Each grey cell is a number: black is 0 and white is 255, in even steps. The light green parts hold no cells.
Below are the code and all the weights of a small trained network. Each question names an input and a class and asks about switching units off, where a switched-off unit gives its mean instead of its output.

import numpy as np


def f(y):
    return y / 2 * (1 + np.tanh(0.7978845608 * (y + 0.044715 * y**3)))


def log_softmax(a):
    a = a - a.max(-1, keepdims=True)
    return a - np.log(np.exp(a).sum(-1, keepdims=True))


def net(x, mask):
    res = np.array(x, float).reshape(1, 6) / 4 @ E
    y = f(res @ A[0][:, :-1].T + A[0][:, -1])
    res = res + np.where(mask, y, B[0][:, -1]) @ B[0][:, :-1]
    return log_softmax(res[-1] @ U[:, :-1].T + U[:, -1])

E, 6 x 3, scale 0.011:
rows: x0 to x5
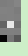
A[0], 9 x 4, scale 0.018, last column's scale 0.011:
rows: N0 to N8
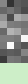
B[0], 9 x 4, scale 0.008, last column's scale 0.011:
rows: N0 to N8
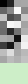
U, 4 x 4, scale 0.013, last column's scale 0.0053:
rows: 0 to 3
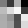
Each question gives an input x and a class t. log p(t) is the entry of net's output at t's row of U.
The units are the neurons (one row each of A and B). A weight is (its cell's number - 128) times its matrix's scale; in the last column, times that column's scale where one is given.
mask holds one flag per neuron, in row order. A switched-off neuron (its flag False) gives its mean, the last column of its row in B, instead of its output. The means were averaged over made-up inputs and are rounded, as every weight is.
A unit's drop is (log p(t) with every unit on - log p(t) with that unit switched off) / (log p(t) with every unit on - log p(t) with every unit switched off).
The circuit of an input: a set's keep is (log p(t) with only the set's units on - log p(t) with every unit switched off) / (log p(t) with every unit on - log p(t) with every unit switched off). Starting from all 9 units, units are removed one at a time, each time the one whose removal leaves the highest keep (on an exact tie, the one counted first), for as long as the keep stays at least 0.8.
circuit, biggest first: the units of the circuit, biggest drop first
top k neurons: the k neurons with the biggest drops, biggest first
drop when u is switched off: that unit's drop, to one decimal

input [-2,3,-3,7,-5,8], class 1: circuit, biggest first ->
N8
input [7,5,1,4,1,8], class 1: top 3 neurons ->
N8, N7, N1
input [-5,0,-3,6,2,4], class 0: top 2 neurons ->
N6, N4
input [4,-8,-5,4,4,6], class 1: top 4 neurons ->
N8, N7, N1, N2
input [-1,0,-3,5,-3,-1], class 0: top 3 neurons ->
N6, N7, N4
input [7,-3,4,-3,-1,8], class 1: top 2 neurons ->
N7, N8
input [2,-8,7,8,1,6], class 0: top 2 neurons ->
N6, N4
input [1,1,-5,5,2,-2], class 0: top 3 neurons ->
N6, N7, N4
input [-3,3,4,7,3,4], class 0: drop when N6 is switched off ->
1.0
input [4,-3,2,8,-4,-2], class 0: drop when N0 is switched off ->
0.0
